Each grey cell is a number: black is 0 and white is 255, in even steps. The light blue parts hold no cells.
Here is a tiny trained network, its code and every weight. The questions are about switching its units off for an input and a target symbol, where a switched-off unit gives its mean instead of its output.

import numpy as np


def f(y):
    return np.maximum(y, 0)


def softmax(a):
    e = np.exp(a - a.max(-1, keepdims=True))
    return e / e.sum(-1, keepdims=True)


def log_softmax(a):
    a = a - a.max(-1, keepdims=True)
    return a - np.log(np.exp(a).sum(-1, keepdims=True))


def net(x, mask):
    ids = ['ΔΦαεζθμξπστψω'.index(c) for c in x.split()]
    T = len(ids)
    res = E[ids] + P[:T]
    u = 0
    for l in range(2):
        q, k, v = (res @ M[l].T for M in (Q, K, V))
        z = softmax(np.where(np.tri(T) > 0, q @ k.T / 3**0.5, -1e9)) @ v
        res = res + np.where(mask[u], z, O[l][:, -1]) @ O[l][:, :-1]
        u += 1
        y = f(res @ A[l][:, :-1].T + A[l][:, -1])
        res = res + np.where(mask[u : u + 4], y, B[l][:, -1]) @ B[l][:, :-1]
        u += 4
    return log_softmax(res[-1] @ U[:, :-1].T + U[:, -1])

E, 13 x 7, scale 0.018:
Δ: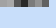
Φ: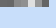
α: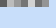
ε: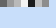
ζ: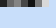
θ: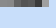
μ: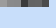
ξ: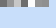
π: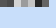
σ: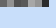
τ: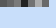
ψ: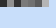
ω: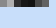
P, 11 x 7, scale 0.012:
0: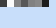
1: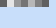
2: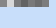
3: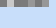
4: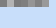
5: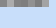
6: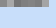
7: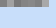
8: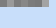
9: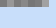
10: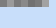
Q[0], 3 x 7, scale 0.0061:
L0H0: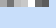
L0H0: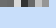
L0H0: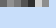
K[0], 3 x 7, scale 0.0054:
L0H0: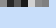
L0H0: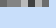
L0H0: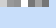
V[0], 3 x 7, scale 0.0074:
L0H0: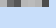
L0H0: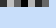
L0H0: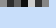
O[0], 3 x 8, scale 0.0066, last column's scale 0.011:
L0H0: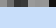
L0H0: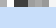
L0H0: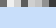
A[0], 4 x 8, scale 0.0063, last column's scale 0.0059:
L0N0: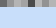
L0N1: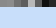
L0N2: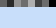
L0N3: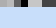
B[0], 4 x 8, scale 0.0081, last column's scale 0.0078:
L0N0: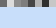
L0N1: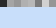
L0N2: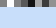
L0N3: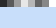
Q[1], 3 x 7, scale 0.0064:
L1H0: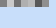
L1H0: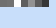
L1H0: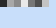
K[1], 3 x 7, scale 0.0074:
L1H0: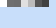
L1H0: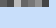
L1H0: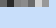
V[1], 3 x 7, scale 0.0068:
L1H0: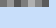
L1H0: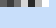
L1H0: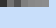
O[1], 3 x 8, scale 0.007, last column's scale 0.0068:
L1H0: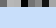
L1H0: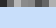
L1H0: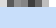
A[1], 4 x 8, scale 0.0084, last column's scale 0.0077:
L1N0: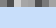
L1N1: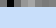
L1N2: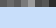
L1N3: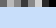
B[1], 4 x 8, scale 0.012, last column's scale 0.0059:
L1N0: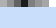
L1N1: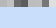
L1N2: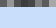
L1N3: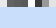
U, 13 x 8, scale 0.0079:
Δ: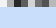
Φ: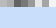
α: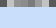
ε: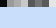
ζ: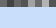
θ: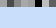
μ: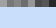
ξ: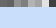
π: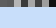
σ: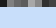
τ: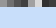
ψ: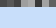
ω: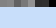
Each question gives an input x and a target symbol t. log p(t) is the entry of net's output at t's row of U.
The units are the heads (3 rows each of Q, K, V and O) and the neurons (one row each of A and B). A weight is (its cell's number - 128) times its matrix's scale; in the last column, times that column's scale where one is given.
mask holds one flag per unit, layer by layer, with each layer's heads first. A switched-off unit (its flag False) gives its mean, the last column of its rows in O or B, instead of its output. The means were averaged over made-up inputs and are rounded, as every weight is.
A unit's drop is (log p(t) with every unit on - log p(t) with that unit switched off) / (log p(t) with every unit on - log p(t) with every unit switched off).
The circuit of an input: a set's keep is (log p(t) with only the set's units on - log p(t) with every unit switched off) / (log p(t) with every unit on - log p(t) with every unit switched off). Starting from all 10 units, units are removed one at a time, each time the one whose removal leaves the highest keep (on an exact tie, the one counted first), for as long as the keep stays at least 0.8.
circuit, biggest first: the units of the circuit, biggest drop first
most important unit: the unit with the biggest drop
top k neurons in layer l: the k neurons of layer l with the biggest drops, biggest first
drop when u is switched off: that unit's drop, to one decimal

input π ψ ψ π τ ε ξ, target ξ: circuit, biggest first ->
[L0H0 L1N0 L1H0 L0N3]
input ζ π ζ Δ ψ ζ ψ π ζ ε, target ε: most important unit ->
L0N0
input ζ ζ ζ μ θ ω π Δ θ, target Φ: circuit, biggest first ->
[L0H0 L1N3]
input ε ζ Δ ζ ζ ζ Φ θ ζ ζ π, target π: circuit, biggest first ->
[L1N0 L0H0 L1H0]
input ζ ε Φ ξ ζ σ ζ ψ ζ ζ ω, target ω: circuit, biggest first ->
[L0H0 L1N2]
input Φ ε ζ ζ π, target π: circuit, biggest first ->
[L0H0 L1N0 L1H0]
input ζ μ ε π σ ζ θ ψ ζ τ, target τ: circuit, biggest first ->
[L0H0 L1N1 L1N3]
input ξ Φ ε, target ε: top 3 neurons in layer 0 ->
[L0N0 L0N3 L0N1]
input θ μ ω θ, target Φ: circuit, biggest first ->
[L1N3 L0H0]
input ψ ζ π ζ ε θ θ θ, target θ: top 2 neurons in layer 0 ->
[L0N3 L0N0]
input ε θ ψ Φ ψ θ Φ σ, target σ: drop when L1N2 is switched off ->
0.2
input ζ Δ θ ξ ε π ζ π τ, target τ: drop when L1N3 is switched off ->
0.2
